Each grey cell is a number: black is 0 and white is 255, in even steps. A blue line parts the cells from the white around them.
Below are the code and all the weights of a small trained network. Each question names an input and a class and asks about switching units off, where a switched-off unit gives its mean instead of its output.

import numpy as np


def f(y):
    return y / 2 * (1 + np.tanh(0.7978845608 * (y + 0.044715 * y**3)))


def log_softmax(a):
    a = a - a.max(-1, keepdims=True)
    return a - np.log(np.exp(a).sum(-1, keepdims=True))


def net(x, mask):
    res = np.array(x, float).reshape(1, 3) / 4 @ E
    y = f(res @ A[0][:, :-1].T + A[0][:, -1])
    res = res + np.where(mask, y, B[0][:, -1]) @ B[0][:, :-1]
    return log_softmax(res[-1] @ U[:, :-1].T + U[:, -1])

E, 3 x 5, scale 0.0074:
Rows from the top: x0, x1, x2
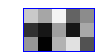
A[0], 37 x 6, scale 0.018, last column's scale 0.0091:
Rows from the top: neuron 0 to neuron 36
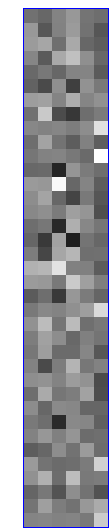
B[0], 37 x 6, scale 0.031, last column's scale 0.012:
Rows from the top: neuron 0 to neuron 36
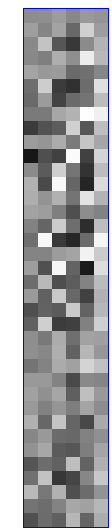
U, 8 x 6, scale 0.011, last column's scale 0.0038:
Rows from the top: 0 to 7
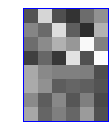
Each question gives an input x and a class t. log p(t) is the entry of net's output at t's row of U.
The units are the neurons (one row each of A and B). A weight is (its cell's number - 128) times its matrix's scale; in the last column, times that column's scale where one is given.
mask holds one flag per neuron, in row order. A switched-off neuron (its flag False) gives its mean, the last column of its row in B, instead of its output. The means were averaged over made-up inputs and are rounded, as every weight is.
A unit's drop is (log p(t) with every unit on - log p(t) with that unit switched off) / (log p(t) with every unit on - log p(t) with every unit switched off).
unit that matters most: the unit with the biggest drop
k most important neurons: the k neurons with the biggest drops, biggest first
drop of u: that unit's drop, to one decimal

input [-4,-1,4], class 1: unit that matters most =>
neuron 7
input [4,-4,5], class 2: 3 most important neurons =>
neuron 16; neuron 3; neuron 17
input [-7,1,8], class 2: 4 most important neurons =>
neuron 17; neuron 25; neuron 3; neuron 18
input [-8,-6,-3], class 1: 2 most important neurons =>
neuron 15; neuron 11
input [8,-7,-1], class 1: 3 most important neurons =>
neuron 18; neuron 12; neuron 16
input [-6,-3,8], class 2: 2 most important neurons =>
neuron 17; neuron 25
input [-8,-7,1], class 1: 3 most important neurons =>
neuron 15; neuron 11; neuron 20
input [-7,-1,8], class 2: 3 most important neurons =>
neuron 17; neuron 25; neuron 3
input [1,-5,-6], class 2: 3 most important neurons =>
neuron 7; neuron 16; neuron 5
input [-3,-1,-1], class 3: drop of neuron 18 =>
0.3
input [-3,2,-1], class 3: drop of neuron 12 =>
0.2
